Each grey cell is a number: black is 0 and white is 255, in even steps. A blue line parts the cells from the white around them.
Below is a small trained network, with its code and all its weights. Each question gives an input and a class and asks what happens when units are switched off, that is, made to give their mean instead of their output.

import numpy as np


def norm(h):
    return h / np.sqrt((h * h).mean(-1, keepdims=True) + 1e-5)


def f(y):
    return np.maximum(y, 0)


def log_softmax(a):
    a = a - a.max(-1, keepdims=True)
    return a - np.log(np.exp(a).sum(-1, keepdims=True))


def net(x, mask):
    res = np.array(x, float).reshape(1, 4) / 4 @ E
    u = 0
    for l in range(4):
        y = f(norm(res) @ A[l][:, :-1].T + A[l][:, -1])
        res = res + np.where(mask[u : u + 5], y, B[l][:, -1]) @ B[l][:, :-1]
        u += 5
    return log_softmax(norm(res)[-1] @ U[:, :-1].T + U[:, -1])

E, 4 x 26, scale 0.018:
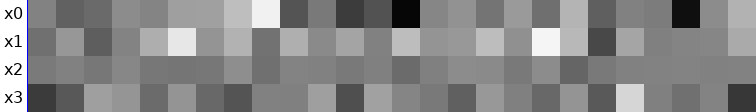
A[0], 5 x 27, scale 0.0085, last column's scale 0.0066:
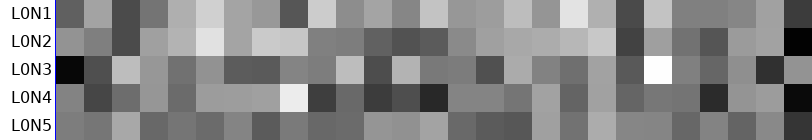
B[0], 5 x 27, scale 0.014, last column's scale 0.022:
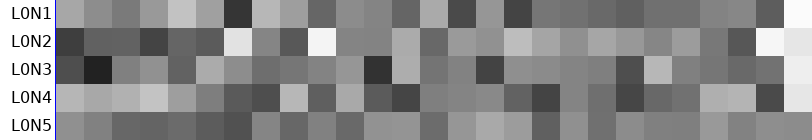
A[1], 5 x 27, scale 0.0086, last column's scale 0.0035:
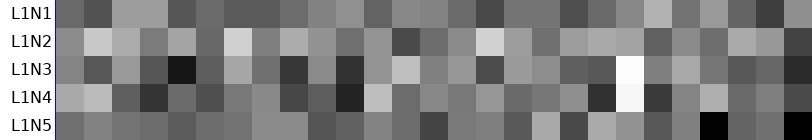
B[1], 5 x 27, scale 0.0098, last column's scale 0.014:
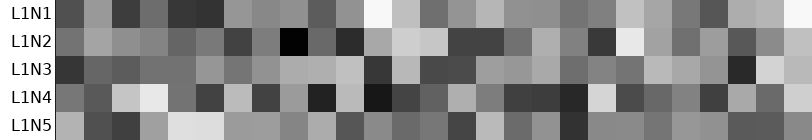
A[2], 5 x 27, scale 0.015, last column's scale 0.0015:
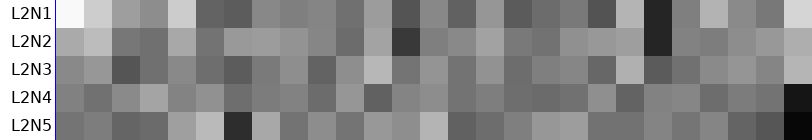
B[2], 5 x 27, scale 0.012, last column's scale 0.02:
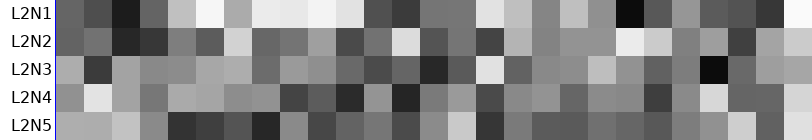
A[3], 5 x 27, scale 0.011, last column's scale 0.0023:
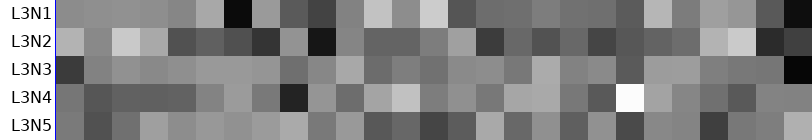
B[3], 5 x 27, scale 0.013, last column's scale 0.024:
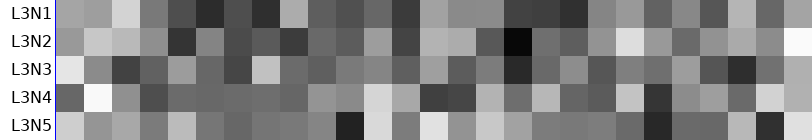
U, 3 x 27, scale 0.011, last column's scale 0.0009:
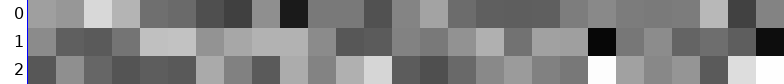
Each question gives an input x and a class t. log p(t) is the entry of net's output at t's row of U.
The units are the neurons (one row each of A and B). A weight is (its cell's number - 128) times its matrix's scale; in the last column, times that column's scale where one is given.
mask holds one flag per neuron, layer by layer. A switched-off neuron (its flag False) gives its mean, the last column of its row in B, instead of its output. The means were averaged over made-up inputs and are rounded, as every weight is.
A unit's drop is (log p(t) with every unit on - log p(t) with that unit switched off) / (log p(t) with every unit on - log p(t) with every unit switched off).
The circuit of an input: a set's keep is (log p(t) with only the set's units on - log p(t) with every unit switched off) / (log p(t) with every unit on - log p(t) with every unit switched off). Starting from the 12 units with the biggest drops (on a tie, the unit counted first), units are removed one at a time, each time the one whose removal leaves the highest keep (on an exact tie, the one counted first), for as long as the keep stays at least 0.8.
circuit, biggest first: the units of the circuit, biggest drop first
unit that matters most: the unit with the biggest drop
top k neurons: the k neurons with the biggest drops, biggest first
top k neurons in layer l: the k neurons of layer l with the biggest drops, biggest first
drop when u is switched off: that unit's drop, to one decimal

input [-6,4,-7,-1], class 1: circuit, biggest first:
[L2N1 L0N3]
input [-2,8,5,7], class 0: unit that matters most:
L0N1
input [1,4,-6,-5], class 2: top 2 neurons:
[L0N2 L0N4]
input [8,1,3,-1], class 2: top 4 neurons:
[L0N2 L0N1 L0N3 L2N1]
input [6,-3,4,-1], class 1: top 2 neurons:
[L0N3 L2N1]
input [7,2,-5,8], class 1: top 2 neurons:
[L0N2 L2N5]
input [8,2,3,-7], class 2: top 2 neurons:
[L0N2 L0N1]
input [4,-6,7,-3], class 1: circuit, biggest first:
[L0N3 L2N1]
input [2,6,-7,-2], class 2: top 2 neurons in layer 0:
[L0N2 L0N3]
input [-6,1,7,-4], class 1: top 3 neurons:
[L0N3 L2N1 L0N2]
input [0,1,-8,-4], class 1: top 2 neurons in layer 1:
[L1N1 L1N2]
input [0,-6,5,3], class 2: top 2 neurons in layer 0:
[L0N1 L0N4]
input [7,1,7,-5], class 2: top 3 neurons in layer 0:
[L0N2 L0N1 L0N3]
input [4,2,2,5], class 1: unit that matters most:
L0N2
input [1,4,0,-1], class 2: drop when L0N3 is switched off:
0.7
